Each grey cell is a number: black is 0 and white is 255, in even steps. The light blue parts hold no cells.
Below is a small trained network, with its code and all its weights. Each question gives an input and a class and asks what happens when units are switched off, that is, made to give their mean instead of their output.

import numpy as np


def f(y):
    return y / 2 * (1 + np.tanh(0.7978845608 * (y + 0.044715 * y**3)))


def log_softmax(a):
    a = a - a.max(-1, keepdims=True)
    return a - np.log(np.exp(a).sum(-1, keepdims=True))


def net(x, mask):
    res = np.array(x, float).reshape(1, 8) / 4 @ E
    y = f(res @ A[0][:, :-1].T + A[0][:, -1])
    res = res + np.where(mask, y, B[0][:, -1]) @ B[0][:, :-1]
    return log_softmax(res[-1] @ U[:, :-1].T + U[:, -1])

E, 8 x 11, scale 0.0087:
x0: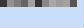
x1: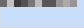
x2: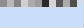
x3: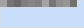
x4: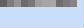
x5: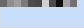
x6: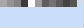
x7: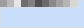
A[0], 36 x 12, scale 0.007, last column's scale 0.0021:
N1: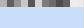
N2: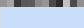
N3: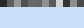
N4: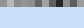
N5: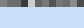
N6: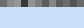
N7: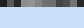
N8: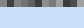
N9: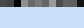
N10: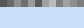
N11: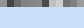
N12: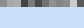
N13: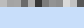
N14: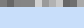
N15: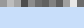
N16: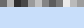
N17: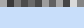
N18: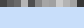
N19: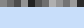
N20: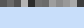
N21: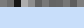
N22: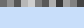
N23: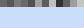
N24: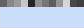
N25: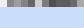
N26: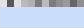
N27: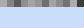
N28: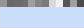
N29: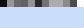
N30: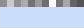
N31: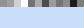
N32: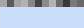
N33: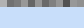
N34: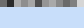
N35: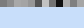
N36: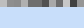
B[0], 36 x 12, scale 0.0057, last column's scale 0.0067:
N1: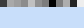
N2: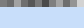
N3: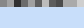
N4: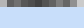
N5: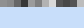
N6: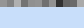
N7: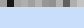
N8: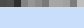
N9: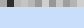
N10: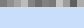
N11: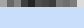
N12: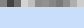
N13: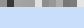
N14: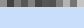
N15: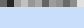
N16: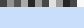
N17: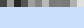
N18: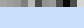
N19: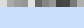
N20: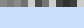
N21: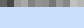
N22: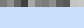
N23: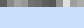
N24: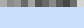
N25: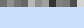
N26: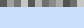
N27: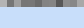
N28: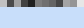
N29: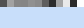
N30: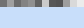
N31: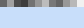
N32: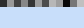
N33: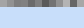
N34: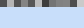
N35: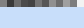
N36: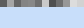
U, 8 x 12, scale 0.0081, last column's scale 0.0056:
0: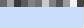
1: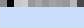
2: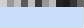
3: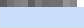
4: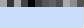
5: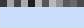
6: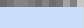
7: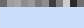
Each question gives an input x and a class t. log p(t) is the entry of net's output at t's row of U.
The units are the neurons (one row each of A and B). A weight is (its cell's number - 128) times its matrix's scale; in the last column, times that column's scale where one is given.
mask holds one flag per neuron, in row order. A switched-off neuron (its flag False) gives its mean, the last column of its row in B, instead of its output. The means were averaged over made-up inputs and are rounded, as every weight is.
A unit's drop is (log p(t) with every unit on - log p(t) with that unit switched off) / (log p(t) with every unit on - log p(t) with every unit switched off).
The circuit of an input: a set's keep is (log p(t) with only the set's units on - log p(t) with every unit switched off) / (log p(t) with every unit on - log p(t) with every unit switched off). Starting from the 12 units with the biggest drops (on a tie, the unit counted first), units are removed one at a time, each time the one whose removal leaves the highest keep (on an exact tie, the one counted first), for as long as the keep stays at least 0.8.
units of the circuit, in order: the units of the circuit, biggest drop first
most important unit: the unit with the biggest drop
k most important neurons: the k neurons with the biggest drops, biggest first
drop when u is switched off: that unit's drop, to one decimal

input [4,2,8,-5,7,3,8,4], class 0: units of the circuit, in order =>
[N30; N31]
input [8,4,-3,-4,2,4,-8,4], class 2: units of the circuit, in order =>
[N18; N20]
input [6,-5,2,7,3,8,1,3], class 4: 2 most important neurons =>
[N35; N4]
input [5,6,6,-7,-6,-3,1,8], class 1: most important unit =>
N13
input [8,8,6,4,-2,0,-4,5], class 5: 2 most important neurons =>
[N16; N1]
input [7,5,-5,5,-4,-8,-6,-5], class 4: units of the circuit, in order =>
[N28; N11]
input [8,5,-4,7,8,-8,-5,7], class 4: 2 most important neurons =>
[N28; N11]
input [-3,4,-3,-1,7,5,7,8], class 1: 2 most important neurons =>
[N15; N12]
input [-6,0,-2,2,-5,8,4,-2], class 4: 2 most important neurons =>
[N4; N35]
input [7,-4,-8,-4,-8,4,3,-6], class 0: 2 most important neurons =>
[N3; N17]
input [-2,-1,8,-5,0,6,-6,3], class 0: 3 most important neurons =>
[N31; N36; N30]
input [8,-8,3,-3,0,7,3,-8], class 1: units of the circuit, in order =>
[N9; N7]
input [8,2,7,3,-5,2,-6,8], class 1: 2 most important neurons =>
[N13; N15]
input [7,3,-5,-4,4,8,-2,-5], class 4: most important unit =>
N35
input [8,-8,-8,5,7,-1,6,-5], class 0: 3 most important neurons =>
[N3; N17; N16]
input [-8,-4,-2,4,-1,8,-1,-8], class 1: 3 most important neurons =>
[N9; N7; N21]
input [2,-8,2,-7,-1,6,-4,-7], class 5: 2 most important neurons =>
[N32; N34]
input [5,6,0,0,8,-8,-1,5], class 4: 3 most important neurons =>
[N28; N11; N14]
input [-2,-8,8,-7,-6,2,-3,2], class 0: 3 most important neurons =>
[N31; N36; N30]
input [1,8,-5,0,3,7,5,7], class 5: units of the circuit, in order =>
[N16; N15]
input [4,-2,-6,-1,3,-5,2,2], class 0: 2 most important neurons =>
[N3; N17]
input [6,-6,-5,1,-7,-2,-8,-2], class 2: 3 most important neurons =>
[N18; N19; N20]
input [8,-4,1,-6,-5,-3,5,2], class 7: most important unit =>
N29
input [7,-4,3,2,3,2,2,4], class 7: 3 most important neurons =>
[N29; N16; N10]
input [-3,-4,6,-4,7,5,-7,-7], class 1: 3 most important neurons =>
[N9; N7; N23]
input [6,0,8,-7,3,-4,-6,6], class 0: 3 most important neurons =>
[N30; N31; N36]
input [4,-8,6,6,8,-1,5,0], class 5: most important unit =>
N32
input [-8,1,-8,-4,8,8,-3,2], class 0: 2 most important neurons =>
[N17; N3]
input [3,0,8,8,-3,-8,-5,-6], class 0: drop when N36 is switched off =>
0.2
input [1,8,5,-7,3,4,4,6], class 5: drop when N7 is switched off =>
0.1
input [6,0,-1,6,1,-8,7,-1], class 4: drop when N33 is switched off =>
0.0
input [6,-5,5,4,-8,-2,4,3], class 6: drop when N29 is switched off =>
0.2
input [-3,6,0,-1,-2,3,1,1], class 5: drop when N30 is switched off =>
0.1
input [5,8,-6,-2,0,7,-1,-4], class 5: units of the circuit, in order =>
[N16]
